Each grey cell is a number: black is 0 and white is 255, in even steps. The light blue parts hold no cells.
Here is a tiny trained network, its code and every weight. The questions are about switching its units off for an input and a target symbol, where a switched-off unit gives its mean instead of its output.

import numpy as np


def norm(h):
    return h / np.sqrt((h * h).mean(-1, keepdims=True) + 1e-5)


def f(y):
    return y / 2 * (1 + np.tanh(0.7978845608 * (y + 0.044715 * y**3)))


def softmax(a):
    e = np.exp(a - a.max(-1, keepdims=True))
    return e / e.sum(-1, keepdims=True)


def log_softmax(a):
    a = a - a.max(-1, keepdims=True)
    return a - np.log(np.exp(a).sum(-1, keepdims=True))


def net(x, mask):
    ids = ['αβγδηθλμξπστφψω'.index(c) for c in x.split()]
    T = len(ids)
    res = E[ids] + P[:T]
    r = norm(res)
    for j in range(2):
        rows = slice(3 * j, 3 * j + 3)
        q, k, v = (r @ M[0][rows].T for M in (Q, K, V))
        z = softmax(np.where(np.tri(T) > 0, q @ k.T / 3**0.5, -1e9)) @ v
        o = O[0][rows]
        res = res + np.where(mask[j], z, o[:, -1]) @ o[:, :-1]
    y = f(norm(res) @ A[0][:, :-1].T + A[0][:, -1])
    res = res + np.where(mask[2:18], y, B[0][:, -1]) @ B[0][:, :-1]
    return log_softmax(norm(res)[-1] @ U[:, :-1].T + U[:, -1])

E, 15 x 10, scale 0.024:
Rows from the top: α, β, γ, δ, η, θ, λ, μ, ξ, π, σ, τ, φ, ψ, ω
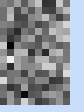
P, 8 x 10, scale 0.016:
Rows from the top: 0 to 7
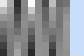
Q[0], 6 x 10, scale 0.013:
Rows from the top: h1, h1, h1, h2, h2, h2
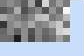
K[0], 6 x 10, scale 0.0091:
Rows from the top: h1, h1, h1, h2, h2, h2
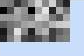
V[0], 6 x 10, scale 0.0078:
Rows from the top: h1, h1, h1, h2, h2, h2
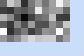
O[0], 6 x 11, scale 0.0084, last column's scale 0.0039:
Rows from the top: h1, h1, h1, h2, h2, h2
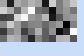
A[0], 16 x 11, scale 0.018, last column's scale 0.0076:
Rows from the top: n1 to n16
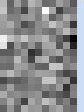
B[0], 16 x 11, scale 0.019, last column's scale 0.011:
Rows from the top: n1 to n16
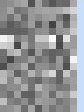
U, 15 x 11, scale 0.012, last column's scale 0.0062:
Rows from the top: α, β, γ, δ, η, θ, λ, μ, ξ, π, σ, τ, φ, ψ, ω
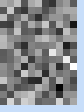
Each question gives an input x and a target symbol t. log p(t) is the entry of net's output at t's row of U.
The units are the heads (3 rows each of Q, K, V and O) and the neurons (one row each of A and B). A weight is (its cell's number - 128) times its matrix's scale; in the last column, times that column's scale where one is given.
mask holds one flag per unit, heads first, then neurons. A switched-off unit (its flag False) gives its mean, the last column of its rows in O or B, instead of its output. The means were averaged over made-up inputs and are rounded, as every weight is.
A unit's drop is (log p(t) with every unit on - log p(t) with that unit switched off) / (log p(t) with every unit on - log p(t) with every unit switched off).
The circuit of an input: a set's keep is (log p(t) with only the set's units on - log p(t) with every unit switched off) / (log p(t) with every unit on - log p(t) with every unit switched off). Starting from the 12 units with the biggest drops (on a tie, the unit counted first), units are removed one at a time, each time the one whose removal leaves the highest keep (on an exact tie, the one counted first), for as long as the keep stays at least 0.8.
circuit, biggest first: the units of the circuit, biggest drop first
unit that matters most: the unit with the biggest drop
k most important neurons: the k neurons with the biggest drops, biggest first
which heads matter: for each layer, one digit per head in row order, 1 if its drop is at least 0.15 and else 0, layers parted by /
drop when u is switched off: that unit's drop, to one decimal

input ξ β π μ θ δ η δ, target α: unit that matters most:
h1
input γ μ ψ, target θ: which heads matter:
01
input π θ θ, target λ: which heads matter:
11
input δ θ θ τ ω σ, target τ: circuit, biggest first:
h1; n4; n12
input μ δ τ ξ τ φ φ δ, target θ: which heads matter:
11
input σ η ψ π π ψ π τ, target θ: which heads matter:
01
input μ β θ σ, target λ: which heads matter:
11
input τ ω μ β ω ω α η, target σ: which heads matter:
11
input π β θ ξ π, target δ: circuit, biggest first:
h2; n9
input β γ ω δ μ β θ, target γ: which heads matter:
11
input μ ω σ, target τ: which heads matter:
11
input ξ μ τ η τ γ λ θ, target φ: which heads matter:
11
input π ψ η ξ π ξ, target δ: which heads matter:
01
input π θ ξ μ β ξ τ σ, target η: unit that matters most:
n12
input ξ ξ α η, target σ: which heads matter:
10
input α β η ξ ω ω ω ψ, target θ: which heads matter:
01
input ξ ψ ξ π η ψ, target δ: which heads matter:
10
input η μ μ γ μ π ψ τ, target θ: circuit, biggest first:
h2; n2
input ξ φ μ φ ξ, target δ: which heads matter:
11
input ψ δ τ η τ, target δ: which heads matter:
10
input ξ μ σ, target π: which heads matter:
01
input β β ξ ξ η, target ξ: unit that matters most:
h2
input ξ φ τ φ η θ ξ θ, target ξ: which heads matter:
11
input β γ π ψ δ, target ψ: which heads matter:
10
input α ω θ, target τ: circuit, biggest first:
h1; n12; n2
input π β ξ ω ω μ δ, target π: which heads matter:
01
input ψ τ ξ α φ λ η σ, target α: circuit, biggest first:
h1
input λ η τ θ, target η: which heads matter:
10
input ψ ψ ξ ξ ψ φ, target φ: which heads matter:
11
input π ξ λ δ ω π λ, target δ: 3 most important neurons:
n9; n2; n6
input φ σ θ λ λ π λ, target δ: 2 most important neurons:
n9; n6
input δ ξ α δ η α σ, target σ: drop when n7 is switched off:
0.1
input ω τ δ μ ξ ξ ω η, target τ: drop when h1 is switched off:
0.5
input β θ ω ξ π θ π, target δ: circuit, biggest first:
n9
